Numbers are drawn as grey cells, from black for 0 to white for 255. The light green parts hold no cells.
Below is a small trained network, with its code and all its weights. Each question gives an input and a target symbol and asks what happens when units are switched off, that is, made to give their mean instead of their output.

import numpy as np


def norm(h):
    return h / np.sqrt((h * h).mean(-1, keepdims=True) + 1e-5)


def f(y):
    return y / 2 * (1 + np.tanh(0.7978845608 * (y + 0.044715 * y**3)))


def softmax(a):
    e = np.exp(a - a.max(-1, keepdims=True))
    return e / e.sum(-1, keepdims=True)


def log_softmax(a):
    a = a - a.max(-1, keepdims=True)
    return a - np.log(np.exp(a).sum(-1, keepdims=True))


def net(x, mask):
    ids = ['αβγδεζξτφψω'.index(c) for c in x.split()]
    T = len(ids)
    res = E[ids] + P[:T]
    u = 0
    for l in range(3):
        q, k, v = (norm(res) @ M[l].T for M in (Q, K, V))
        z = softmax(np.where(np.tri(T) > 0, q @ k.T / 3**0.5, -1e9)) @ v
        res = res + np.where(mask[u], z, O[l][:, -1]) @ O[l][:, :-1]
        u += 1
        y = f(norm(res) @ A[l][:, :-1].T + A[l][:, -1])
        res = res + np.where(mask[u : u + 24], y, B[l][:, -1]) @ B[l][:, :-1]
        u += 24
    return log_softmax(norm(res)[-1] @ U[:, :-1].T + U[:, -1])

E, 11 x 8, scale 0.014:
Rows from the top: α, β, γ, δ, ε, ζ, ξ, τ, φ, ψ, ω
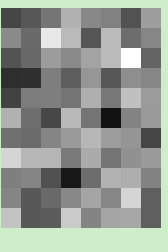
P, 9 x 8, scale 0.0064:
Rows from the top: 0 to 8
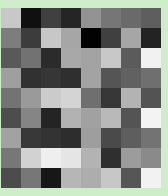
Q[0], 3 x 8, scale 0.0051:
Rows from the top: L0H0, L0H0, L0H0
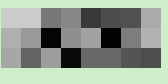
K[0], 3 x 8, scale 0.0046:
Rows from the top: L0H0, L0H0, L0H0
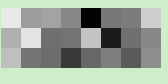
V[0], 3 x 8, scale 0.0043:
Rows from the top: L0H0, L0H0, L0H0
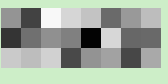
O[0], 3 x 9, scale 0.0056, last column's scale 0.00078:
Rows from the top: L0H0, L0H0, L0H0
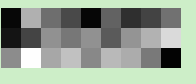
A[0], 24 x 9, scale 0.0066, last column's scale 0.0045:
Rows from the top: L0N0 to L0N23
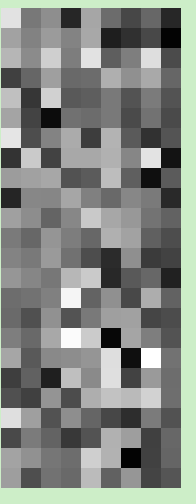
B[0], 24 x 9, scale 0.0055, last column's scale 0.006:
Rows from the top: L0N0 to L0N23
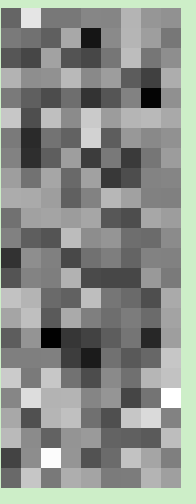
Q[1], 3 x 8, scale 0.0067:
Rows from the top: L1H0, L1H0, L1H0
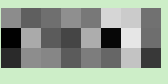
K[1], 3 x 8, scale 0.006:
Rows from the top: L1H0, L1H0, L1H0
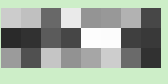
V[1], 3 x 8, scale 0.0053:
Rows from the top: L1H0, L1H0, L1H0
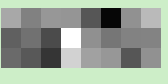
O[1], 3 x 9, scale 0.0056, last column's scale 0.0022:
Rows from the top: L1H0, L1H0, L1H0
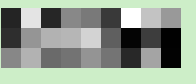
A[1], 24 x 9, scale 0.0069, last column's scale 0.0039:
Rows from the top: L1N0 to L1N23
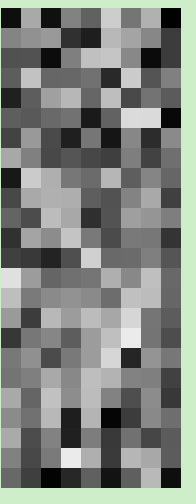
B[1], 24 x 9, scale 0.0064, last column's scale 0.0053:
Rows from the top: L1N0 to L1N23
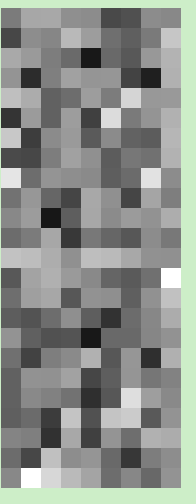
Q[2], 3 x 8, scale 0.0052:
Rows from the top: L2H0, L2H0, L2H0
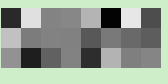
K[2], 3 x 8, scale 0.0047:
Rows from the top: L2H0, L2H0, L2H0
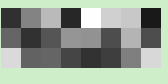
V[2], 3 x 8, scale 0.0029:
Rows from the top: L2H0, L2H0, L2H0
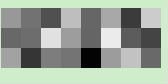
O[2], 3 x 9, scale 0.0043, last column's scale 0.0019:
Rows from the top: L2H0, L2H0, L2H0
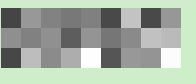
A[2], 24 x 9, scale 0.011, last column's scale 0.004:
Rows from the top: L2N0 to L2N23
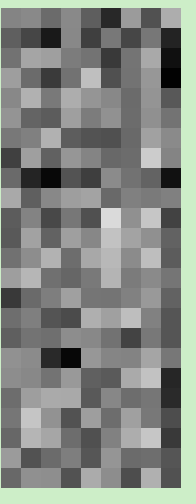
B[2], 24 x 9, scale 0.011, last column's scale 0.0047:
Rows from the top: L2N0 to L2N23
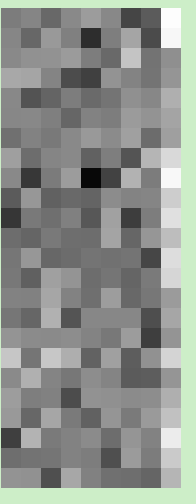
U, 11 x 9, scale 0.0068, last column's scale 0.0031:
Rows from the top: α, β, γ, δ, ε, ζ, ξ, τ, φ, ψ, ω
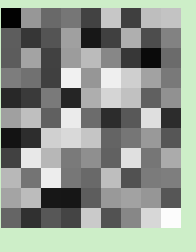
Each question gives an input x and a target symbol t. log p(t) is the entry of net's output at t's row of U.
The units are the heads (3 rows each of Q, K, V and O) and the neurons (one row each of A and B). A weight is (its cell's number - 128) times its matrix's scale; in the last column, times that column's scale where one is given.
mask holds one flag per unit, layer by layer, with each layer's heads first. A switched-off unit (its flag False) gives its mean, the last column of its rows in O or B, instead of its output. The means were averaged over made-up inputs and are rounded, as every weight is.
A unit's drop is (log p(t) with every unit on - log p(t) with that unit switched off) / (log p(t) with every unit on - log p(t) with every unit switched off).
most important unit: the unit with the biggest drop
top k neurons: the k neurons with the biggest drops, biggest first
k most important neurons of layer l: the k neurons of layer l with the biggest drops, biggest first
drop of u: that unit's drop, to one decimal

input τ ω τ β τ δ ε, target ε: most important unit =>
L1N20
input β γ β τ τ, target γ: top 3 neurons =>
[L0N16; L0N19; L1N3]
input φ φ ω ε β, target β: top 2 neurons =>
[L0N19; L0N16]
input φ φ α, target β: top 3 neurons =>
[L0N17; L0N7; L1N17]
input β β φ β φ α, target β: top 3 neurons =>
[L0N7; L0N18; L0N17]
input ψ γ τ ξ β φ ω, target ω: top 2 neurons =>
[L0N6; L1N22]
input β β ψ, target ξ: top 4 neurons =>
[L0N5; L1N17; L1N19; L2N8]
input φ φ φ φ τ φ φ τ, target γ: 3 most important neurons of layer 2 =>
[L2N0; L2N8; L2N17]
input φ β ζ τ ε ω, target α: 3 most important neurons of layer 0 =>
[L0N19; L0N0; L0N21]
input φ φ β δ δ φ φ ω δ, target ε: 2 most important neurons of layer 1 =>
[L1N17; L1N20]
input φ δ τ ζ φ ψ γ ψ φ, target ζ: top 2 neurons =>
[L1N0; L0N21]
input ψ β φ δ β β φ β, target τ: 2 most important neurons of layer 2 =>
[L2N17; L2N7]
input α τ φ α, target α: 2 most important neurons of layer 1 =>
[L1N5; L1N23]
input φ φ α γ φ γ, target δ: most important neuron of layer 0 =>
[L0N19]
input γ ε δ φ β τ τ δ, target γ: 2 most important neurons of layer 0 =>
[L0N16; L0N15]
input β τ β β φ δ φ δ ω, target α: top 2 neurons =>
[L0N18; L1N5]
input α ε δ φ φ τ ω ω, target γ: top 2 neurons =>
[L1N23; L0N6]
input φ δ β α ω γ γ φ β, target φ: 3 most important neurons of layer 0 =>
[L0N14; L0N16; L0N18]
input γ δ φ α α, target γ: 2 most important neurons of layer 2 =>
[L2N8; L2N0]
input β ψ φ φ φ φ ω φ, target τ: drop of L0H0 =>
1.7
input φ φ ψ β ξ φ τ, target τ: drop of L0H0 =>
1.2
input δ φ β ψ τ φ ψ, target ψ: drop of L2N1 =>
0.0
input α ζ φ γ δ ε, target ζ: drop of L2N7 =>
0.1
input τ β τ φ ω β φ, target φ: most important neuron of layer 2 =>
[L2N17]
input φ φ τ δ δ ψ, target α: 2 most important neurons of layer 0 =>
[L0N2; L0N18]
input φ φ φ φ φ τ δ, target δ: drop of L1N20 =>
0.4
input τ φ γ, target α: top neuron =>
[L0N19]
